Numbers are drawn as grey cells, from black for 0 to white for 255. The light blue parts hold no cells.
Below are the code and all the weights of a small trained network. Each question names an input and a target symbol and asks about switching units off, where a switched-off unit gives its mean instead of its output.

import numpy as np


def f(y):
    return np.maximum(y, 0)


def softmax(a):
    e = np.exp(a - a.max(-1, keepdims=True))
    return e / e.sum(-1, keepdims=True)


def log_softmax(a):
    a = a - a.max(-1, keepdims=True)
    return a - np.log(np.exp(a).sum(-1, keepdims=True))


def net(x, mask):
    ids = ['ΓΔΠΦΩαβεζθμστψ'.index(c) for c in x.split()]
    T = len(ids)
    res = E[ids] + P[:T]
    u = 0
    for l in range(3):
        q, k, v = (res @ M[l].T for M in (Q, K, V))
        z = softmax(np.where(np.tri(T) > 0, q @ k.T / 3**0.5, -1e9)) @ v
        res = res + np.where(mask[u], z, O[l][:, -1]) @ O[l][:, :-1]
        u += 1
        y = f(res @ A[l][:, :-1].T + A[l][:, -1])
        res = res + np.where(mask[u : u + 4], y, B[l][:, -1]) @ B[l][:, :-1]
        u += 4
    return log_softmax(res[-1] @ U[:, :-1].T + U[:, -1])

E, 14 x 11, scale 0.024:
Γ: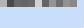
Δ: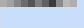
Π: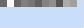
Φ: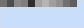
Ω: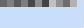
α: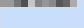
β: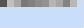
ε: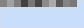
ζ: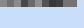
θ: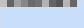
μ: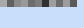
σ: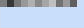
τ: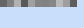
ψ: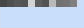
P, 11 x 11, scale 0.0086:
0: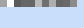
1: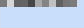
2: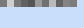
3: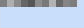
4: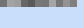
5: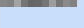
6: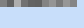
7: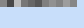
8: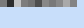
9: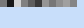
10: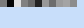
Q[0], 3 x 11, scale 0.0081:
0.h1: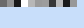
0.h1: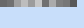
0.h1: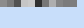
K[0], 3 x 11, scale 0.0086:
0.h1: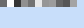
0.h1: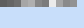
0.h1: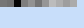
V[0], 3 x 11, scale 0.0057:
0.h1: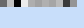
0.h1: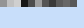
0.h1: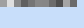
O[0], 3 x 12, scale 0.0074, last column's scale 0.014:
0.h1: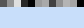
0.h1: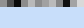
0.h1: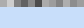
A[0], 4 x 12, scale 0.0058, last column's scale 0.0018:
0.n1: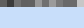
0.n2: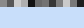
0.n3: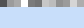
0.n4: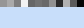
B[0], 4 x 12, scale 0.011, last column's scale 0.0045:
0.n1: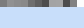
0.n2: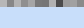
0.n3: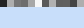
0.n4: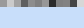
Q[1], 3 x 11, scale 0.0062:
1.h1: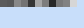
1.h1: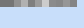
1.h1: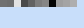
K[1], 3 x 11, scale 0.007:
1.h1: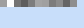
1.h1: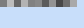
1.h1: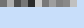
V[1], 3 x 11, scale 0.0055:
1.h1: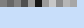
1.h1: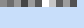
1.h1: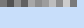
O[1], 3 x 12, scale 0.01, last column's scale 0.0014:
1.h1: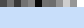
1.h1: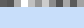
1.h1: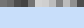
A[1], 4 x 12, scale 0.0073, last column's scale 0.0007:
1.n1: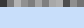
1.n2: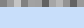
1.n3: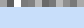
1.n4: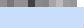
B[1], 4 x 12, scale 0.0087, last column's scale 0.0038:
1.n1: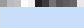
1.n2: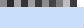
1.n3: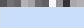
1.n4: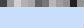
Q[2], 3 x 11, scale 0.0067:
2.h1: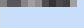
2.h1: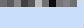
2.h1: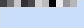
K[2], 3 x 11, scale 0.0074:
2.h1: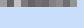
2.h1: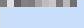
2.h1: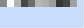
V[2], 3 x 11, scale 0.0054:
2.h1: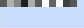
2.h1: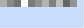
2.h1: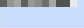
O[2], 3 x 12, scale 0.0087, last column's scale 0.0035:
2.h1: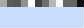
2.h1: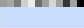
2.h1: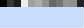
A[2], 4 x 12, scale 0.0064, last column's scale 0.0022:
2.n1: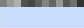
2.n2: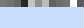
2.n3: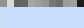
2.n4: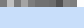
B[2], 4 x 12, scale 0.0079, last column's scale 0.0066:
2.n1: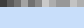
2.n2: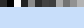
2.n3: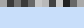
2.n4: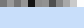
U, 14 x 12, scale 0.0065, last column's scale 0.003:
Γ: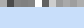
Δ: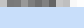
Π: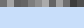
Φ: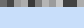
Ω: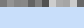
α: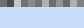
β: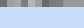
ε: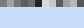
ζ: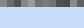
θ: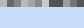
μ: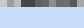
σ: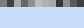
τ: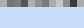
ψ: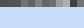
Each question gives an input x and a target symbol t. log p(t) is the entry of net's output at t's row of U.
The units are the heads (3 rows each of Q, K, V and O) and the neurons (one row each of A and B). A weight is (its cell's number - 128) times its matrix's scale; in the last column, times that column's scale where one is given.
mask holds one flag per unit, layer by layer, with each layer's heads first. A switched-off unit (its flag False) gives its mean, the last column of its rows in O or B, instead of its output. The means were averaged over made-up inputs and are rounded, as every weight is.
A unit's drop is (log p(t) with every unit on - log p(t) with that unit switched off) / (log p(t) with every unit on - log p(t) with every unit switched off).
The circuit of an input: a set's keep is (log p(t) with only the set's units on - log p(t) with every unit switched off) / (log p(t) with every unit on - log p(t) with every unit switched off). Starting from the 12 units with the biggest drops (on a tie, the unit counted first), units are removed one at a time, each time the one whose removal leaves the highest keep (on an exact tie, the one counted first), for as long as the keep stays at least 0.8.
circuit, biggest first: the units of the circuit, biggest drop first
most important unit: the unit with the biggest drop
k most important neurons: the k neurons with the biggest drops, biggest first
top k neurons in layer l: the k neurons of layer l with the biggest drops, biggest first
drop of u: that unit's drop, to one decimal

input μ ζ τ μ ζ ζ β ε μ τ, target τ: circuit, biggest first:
2.h1, 0.n4, 1.n2
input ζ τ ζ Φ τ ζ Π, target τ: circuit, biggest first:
1.n2, 2.h1
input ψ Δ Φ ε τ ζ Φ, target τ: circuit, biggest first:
1.n2, 2.h1
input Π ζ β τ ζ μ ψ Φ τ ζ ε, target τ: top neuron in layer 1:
1.n2
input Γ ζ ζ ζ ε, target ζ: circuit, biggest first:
0.h1, 2.h1
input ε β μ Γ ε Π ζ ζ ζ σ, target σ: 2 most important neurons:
0.n2, 1.n2
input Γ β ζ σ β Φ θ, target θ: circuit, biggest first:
1.h1, 0.n4
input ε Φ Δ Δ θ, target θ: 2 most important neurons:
0.n4, 0.n1
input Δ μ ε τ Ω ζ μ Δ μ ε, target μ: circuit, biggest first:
0.h1, 2.h1
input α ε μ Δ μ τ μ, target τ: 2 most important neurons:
0.n4, 1.n2
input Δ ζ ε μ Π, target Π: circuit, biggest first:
2.n3, 0.n4
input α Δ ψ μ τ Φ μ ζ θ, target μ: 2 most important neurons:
0.n4, 1.n2
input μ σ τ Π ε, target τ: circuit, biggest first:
2.h1, 1.n2
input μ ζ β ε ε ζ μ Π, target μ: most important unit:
1.n2
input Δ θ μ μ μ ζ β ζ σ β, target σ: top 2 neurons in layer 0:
0.n3, 0.n2
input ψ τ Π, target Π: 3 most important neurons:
2.n3, 0.n4, 0.n3
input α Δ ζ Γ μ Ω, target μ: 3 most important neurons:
1.n2, 0.n4, 1.n1
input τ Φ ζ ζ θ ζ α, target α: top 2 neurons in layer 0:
0.n1, 0.n3
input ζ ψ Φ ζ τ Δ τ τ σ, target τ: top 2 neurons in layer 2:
2.n4, 2.n1
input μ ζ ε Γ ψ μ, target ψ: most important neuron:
0.n4
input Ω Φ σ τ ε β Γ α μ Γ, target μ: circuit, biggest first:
2.h1, 0.h1
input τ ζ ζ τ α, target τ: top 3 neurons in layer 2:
2.n4, 2.n3, 2.n1
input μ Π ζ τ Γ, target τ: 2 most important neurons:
1.n2, 2.n4
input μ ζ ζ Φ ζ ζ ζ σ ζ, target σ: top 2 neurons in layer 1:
1.n2, 1.n1
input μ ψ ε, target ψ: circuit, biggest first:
2.h1, 0.h1, 1.h1
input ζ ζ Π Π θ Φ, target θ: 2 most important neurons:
1.n1, 0.n4
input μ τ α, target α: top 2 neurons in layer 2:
2.n2, 2.n3
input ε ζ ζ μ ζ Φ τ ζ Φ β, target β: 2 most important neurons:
0.n3, 1.n1
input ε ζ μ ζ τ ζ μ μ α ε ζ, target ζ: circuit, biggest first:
0.h1
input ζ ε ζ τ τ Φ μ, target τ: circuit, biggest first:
0.n4, 2.h1, 1.n2
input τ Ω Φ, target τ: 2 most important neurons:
1.n2, 2.n4
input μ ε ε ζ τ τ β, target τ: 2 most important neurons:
1.n2, 0.n3
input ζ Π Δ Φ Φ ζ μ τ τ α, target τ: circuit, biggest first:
2.h1, 1.n2
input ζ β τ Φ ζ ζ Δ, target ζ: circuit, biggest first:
0.h1
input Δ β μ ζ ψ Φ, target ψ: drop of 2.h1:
0.8
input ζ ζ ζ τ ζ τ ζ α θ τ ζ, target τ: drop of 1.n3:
0.0
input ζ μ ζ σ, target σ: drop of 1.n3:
0.1
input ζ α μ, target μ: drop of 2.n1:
-0.1
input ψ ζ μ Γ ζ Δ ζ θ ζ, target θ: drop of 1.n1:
-0.1
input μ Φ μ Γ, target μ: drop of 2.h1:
0.3
